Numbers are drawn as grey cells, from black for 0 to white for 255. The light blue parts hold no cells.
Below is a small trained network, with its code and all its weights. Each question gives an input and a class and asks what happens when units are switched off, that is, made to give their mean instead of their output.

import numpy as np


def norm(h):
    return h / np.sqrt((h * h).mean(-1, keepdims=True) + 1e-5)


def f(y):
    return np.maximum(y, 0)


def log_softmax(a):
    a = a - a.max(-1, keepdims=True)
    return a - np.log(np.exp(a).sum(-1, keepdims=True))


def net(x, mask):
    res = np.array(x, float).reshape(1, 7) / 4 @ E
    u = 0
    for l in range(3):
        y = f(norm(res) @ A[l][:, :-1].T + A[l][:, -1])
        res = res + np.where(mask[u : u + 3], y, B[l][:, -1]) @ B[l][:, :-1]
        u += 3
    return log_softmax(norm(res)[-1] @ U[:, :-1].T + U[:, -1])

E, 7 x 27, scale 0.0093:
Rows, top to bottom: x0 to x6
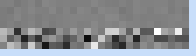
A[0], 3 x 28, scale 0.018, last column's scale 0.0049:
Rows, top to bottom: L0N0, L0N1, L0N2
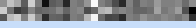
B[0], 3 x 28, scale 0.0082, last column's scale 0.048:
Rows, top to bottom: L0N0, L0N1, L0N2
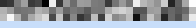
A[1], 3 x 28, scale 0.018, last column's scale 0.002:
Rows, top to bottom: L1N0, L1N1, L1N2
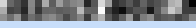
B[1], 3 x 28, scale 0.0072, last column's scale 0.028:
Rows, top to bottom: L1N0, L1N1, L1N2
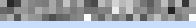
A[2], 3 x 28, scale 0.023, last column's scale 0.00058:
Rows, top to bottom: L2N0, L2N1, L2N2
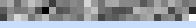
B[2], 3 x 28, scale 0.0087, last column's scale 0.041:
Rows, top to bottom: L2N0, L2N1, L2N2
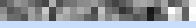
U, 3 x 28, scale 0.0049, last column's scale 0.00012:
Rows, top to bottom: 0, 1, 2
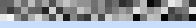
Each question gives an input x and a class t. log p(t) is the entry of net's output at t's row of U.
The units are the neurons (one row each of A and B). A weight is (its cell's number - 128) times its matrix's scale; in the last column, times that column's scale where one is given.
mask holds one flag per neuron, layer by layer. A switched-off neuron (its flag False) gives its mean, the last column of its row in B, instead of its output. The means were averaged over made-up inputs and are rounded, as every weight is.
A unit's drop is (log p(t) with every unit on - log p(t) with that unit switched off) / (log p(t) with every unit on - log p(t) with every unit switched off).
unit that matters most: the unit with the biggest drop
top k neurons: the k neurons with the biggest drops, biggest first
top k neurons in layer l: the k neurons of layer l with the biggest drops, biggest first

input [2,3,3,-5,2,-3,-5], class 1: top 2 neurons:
L0N2; L0N0
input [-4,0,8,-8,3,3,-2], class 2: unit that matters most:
L0N1
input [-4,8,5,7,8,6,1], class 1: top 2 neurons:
L0N2; L0N1
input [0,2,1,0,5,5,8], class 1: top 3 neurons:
L0N0; L0N1; L2N1
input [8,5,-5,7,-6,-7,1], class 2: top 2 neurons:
L0N0; L2N1
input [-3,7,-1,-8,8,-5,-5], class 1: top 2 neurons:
L0N0; L0N2
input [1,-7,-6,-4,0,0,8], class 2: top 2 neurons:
L0N2; L2N0
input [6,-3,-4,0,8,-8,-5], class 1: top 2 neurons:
L0N0; L0N2
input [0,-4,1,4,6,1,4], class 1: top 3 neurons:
L0N0; L0N1; L2N2
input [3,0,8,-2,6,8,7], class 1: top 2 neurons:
L0N0; L0N1
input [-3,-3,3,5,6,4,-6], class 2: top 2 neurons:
L0N1; L0N0
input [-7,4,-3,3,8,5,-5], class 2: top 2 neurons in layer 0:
L0N1; L0N0
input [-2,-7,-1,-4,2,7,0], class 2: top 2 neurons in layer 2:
L2N0; L2N1
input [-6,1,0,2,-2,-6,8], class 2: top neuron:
L0N2
